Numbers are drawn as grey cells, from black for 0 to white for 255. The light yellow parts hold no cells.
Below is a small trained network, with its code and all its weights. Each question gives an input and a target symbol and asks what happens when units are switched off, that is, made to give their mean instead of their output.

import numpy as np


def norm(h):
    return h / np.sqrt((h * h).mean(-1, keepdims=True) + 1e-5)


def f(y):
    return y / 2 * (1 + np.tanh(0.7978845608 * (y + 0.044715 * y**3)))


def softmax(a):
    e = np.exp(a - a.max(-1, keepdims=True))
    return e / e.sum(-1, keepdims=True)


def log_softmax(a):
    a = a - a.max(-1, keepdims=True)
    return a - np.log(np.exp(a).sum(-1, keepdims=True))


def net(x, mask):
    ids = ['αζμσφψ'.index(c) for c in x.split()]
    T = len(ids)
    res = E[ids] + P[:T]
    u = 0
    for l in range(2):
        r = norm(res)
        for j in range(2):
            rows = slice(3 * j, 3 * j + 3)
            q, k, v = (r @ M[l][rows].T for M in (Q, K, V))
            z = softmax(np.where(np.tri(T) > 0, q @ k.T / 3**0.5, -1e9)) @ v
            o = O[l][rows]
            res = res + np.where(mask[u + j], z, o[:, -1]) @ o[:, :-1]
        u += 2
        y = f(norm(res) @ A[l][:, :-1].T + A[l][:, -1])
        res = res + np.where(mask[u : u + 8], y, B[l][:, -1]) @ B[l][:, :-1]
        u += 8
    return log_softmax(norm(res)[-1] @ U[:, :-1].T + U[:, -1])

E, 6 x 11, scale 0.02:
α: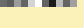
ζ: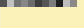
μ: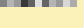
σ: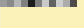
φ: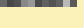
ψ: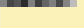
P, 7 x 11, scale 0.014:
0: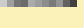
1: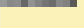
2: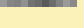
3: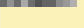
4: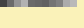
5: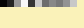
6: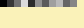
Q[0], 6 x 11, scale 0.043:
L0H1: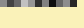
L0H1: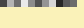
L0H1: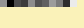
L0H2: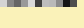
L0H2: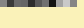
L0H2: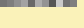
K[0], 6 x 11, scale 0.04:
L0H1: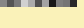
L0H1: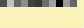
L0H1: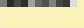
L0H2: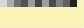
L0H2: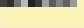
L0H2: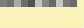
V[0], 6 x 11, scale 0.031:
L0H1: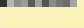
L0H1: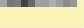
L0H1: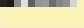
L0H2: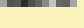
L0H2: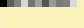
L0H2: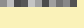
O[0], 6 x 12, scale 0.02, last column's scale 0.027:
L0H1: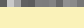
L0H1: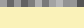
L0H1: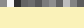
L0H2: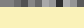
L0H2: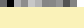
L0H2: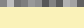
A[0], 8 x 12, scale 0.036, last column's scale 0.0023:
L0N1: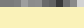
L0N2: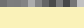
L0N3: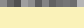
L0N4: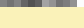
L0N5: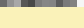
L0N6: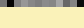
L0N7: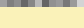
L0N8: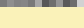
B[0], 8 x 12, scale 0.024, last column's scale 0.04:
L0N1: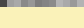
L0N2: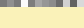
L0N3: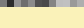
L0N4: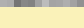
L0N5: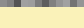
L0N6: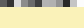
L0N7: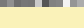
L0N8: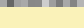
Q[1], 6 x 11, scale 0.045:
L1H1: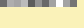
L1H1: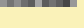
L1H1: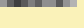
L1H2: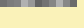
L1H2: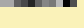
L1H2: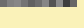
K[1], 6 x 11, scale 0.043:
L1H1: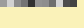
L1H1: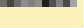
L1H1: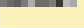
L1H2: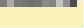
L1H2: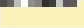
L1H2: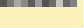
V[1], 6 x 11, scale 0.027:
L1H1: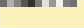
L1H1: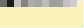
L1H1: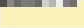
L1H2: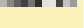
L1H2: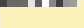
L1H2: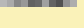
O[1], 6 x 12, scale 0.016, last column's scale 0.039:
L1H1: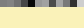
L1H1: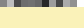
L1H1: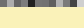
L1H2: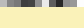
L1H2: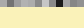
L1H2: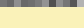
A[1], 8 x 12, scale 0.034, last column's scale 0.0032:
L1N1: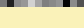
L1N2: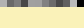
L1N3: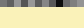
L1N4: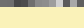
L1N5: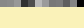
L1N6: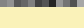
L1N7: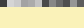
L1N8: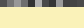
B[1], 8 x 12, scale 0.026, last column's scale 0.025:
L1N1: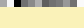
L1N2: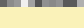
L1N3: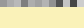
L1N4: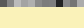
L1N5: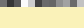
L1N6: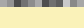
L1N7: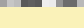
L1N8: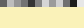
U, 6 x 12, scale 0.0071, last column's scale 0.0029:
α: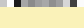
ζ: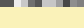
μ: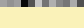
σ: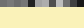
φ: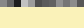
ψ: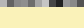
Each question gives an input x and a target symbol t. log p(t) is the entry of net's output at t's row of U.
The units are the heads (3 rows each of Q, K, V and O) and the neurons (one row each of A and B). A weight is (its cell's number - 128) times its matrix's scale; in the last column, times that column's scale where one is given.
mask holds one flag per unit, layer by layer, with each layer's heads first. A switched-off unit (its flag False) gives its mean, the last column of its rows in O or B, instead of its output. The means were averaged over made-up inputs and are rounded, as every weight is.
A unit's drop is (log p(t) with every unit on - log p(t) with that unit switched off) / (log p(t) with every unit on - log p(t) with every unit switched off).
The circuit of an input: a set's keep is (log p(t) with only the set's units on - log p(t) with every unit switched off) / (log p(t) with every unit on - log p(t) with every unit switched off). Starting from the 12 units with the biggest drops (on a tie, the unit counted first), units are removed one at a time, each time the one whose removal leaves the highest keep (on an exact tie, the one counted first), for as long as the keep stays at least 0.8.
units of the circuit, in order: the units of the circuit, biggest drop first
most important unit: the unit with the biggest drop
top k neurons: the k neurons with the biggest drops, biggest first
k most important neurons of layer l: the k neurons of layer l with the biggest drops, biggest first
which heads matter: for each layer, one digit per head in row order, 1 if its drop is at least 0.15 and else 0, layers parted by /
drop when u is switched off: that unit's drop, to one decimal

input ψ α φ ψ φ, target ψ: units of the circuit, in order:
(L0H2, L1H2)
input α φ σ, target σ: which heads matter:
01 / 10
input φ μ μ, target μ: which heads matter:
10 / 11
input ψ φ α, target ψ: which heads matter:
01 / 01
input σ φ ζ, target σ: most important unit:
L0H2
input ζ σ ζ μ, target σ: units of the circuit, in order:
(L0H2, L1H1)
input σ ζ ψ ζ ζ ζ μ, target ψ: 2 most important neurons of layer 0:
(L0N1, L0N7)
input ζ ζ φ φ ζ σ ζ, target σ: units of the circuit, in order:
(L1H1, L0H2, L0H1)
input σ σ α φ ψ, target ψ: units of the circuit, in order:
(L0H1, L1H2, L0H2)
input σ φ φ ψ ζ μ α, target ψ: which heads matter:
11 / 01
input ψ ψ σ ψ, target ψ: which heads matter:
01 / 01
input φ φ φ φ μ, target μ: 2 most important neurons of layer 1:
(L1N1, L1N5)
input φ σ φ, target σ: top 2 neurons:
(L1N1, L1N8)
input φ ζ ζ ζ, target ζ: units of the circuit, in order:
(L0N6)
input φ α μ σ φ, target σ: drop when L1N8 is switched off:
0.1
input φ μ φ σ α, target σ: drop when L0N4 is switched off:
0.0
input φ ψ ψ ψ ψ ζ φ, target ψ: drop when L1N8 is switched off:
0.2
